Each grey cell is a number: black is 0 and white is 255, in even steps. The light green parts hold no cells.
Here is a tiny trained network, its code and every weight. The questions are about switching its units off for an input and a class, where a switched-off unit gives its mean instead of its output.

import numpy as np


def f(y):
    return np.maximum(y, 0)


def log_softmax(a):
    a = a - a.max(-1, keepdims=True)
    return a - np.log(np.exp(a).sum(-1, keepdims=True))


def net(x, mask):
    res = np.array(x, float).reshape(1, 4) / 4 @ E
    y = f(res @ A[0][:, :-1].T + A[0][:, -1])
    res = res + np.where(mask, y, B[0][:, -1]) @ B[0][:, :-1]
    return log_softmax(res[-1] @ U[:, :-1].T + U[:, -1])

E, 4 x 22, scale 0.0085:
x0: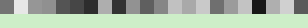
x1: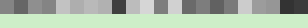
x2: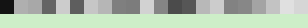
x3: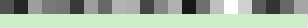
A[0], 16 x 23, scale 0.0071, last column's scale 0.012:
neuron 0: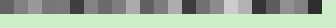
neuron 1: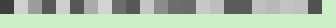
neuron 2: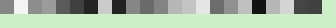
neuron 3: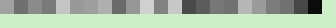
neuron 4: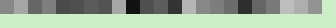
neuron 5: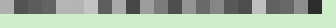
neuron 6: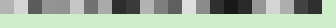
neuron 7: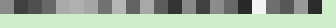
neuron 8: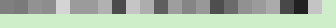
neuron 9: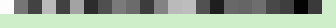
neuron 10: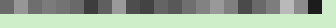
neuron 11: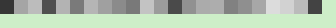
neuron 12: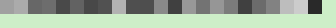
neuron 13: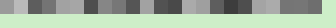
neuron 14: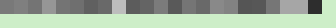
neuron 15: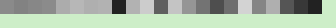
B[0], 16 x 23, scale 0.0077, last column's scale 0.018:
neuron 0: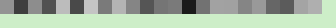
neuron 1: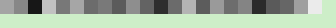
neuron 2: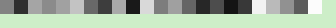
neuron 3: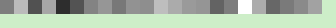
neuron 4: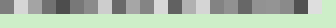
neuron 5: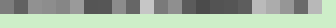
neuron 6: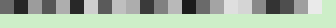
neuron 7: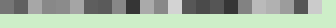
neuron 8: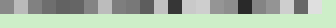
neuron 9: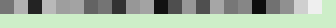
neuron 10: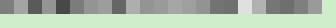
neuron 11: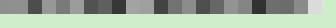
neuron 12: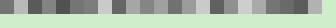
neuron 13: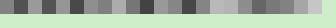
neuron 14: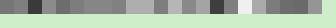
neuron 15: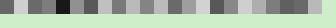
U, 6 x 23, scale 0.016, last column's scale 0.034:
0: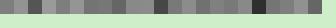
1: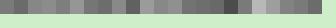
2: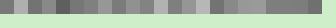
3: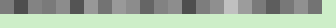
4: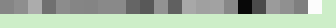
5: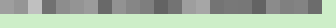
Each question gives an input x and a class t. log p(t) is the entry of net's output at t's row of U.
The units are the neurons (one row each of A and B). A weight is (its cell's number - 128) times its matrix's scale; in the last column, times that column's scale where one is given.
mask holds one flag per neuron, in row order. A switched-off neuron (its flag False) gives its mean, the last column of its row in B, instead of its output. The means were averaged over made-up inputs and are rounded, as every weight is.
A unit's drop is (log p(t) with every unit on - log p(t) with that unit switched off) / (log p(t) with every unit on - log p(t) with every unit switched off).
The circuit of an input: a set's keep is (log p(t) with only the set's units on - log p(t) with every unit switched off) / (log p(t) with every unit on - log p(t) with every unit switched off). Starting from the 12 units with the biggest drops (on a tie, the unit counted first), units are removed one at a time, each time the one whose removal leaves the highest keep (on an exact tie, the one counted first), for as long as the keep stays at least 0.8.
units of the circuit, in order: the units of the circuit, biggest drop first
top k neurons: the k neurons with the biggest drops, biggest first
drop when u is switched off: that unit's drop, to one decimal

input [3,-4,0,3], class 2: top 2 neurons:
neuron 6; neuron 7
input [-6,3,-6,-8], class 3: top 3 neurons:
neuron 6; neuron 13; neuron 2
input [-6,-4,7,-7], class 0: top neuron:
neuron 1
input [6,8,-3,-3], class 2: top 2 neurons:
neuron 15; neuron 8
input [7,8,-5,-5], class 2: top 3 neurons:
neuron 15; neuron 8; neuron 7
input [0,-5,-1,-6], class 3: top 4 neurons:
neuron 6; neuron 13; neuron 8; neuron 15
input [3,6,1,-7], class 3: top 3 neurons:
neuron 6; neuron 13; neuron 4
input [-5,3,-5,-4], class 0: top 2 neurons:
neuron 9; neuron 2
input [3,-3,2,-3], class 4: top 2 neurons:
neuron 7; neuron 4
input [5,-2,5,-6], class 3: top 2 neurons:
neuron 6; neuron 9
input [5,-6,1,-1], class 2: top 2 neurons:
neuron 4; neuron 12
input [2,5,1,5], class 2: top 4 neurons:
neuron 6; neuron 13; neuron 8; neuron 15
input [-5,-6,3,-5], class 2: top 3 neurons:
neuron 2; neuron 4; neuron 12
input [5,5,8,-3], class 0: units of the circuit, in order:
neuron 1
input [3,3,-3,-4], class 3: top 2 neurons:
neuron 6; neuron 4
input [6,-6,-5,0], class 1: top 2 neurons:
neuron 2; neuron 1
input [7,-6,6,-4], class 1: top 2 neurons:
neuron 2; neuron 9
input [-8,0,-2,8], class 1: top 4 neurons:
neuron 6; neuron 7; neuron 5; neuron 13
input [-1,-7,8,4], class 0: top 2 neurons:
neuron 1; neuron 11
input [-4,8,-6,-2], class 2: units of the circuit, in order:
neuron 15
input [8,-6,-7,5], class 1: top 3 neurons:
neuron 2; neuron 1; neuron 11
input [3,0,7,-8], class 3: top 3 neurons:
neuron 6; neuron 13; neuron 9
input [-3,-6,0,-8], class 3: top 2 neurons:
neuron 6; neuron 13
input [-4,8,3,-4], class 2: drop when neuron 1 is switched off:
0.0
